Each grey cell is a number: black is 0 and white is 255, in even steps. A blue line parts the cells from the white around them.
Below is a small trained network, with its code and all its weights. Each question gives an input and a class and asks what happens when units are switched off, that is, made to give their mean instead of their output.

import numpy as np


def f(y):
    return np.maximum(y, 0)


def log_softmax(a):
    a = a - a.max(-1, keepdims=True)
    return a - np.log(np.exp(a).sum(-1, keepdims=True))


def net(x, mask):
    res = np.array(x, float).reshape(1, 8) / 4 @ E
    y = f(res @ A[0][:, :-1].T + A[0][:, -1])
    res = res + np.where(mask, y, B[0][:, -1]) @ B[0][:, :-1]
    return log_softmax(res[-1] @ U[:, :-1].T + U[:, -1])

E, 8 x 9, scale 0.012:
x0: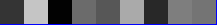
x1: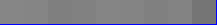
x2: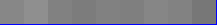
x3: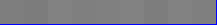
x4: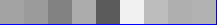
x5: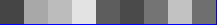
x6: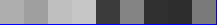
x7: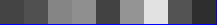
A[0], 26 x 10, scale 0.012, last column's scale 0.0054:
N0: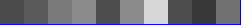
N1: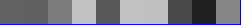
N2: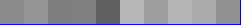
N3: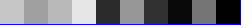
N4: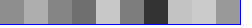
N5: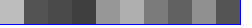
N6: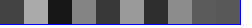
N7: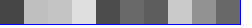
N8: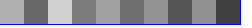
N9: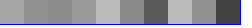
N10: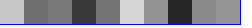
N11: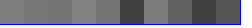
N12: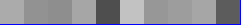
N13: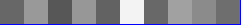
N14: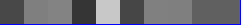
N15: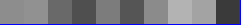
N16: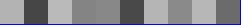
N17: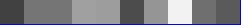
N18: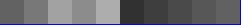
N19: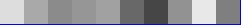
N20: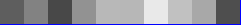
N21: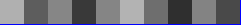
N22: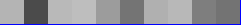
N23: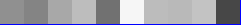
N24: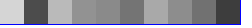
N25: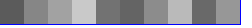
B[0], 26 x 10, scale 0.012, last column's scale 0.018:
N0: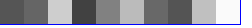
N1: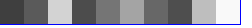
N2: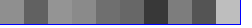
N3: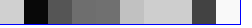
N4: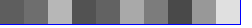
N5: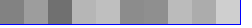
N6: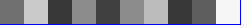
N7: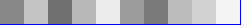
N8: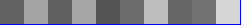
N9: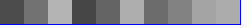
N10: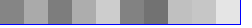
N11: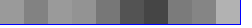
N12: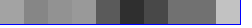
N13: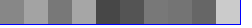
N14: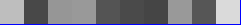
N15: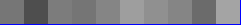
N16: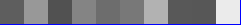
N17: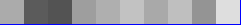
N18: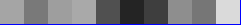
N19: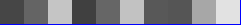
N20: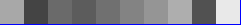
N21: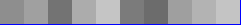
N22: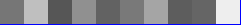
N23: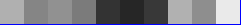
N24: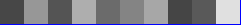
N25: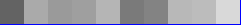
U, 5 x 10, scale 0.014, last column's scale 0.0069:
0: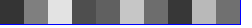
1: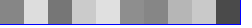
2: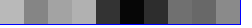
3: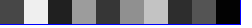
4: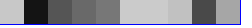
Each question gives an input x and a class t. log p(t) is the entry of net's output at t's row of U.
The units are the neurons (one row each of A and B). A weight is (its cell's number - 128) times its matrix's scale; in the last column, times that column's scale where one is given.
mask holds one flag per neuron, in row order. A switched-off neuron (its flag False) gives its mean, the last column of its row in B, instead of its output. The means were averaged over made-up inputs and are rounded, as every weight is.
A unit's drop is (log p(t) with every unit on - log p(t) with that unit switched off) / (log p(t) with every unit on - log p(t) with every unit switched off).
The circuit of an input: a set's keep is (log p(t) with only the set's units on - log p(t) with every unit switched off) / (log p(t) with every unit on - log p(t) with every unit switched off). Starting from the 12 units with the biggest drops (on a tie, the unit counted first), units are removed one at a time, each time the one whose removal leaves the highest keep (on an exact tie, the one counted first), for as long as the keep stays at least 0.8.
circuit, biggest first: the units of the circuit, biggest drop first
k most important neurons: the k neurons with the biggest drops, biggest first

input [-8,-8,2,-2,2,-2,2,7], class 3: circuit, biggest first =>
N24
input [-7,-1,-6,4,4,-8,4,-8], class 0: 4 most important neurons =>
N19, N4, N7, N9
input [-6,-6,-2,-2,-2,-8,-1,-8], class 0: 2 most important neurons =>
N19, N4
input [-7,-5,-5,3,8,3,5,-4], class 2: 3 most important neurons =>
N23, N12, N6
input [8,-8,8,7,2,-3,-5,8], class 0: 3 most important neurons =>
N0, N1, N22
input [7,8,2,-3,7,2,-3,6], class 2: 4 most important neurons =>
N23, N13, N2, N12
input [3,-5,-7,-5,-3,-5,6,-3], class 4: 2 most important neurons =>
N3, N7
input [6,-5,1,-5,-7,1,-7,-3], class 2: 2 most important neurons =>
N14, N3
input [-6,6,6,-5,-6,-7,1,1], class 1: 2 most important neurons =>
N10, N21
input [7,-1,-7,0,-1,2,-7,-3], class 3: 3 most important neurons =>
N6, N3, N13
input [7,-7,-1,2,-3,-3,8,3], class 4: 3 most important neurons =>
N3, N22, N24
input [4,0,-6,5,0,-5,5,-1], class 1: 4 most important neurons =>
N10, N21, N20, N5
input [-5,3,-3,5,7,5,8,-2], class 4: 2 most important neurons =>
N3, N18
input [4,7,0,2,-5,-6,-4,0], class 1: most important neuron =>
N5
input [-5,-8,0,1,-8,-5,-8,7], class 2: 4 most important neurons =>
N14, N3, N11, N19
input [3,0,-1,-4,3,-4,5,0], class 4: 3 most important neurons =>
N3, N7, N25
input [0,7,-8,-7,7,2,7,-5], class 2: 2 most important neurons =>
N12, N23
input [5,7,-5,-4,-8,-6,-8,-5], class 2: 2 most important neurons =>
N14, N3
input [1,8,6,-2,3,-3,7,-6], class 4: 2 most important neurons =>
N3, N1
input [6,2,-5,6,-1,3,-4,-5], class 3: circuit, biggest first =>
N6
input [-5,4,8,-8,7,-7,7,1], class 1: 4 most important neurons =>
N10, N21, N5, N14
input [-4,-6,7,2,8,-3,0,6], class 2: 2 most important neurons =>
N23, N12
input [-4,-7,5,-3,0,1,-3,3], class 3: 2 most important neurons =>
N3, N19
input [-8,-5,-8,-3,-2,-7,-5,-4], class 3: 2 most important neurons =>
N16, N24
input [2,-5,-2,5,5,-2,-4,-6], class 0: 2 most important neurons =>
N4, N19
